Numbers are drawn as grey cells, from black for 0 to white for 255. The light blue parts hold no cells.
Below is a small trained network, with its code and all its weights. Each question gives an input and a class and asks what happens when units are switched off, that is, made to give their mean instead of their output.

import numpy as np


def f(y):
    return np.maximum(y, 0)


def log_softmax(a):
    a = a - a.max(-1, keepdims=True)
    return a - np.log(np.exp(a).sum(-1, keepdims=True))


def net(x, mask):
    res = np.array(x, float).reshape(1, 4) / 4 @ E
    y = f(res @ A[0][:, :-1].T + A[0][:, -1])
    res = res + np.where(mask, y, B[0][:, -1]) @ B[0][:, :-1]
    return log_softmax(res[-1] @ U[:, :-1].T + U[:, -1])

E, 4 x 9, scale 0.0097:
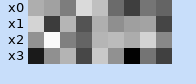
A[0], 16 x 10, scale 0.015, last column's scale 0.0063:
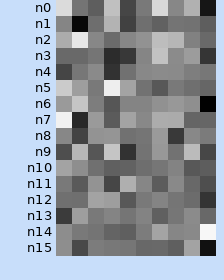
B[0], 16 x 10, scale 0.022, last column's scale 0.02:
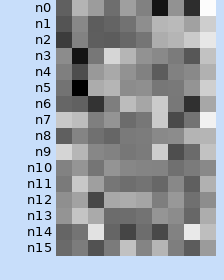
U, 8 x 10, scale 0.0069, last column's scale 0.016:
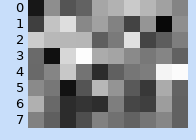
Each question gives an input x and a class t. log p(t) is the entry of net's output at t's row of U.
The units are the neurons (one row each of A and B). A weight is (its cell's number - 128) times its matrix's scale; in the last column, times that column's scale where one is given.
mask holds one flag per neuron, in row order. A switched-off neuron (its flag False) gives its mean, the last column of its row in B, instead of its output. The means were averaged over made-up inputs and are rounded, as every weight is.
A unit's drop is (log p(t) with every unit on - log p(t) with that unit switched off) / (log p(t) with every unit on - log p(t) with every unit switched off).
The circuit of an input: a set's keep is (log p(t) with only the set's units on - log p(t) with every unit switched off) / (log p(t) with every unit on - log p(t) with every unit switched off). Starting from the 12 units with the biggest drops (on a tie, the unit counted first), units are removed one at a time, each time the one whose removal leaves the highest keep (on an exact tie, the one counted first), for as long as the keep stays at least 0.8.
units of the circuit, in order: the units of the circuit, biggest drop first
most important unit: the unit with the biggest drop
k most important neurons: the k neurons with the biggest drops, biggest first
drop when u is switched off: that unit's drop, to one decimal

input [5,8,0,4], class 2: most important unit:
n0
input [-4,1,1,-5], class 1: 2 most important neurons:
[n0; n5]
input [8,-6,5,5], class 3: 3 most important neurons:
[n5; n0; n7]
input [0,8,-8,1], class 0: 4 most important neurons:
[n1; n8; n9; n15]
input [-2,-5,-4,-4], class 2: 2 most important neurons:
[n9; n2]
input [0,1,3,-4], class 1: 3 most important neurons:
[n0; n1; n8]
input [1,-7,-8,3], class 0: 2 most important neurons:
[n1; n7]
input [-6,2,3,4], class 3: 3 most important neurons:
[n0; n4; n3]
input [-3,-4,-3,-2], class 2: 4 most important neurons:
[n9; n2; n5; n3]
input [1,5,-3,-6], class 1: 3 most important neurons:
[n0; n9; n2]
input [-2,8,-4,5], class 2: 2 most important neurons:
[n0; n7]
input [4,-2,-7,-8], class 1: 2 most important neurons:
[n0; n2]
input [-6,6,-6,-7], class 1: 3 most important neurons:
[n0; n2; n5]
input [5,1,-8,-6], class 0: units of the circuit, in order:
[n1]
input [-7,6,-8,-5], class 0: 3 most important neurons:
[n1; n8; n5]
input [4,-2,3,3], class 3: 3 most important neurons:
[n0; n7; n14]
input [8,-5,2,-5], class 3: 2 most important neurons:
[n5; n7]
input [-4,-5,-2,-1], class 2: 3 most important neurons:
[n9; n5; n2]
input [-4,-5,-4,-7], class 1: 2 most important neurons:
[n0; n7]
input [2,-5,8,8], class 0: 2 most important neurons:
[n0; n2]
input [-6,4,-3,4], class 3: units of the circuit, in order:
[n4]
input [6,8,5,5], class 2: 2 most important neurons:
[n0; n7]
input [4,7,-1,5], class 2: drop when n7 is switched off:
0.3
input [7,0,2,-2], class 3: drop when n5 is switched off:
0.4
